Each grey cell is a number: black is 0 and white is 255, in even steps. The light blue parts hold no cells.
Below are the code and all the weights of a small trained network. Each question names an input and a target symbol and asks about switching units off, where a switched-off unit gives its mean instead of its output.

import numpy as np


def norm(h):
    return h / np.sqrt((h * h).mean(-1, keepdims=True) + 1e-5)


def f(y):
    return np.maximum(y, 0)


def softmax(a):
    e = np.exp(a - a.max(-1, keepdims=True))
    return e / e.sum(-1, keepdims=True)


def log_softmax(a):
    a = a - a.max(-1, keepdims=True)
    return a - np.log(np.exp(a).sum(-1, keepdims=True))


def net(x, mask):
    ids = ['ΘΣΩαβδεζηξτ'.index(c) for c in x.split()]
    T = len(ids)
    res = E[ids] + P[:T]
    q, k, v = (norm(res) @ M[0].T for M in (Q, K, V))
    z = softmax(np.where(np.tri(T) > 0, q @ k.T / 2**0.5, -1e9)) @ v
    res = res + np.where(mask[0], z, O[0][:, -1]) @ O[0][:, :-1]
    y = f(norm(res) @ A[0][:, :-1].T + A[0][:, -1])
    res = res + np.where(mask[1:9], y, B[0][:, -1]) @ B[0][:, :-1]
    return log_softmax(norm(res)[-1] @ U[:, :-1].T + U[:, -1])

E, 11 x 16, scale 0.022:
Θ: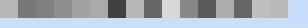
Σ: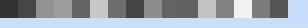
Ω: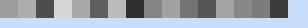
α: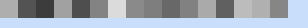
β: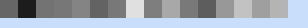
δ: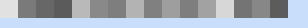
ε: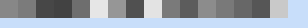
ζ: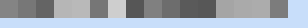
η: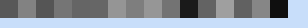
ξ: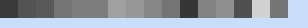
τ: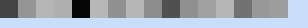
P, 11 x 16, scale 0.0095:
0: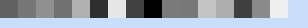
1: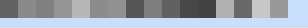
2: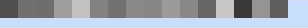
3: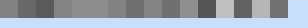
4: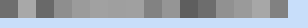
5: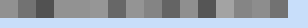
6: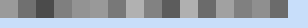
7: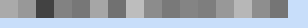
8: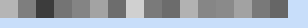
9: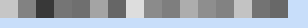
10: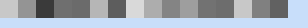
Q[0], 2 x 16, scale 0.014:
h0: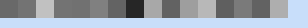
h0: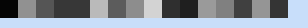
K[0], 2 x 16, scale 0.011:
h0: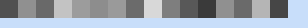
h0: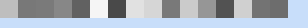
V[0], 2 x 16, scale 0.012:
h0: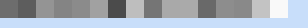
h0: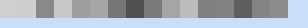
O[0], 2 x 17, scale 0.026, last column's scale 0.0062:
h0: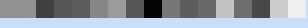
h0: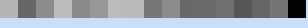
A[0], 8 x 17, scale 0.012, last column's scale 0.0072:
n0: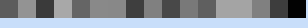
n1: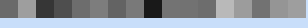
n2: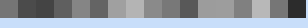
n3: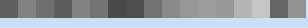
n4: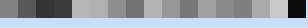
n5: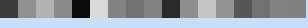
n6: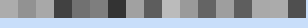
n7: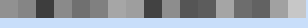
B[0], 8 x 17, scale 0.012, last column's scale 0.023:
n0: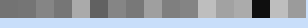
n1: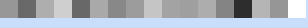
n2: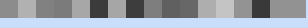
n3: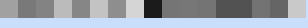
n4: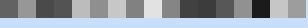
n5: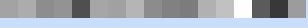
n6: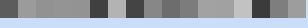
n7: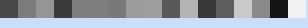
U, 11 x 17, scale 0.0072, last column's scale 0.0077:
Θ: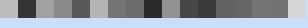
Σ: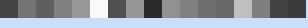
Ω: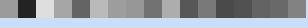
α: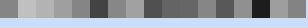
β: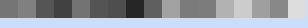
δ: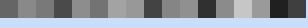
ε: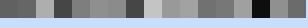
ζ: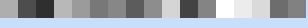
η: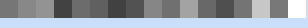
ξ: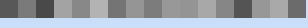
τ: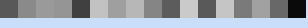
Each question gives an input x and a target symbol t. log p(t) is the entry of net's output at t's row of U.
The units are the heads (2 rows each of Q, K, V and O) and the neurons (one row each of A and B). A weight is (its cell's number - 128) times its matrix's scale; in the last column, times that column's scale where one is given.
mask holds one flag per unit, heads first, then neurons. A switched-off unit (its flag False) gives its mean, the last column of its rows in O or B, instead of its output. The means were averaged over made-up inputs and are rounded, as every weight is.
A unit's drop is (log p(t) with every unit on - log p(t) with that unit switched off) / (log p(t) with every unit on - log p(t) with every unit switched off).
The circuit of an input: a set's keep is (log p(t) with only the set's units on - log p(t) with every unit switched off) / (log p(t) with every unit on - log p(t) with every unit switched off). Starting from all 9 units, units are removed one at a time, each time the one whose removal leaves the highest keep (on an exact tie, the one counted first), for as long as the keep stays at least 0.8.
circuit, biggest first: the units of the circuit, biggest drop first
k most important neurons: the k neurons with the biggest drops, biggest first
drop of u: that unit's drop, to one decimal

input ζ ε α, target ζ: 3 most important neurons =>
(n7 n3 n1)
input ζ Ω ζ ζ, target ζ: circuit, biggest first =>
(h0 n7 n3 n1)
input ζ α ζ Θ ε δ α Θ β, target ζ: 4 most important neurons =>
(n7 n3 n1 n2)
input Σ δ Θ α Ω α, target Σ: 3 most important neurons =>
(n3 n1 n7)
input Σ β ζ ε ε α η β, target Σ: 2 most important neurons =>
(n3 n1)
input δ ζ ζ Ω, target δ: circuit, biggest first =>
(h0 n1 n7)
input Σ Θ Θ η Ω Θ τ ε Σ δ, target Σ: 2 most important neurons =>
(n3 n1)
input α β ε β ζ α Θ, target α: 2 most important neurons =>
(n6 n7)
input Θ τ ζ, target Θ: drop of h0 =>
0.9
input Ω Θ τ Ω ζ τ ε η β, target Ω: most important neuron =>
(n7)
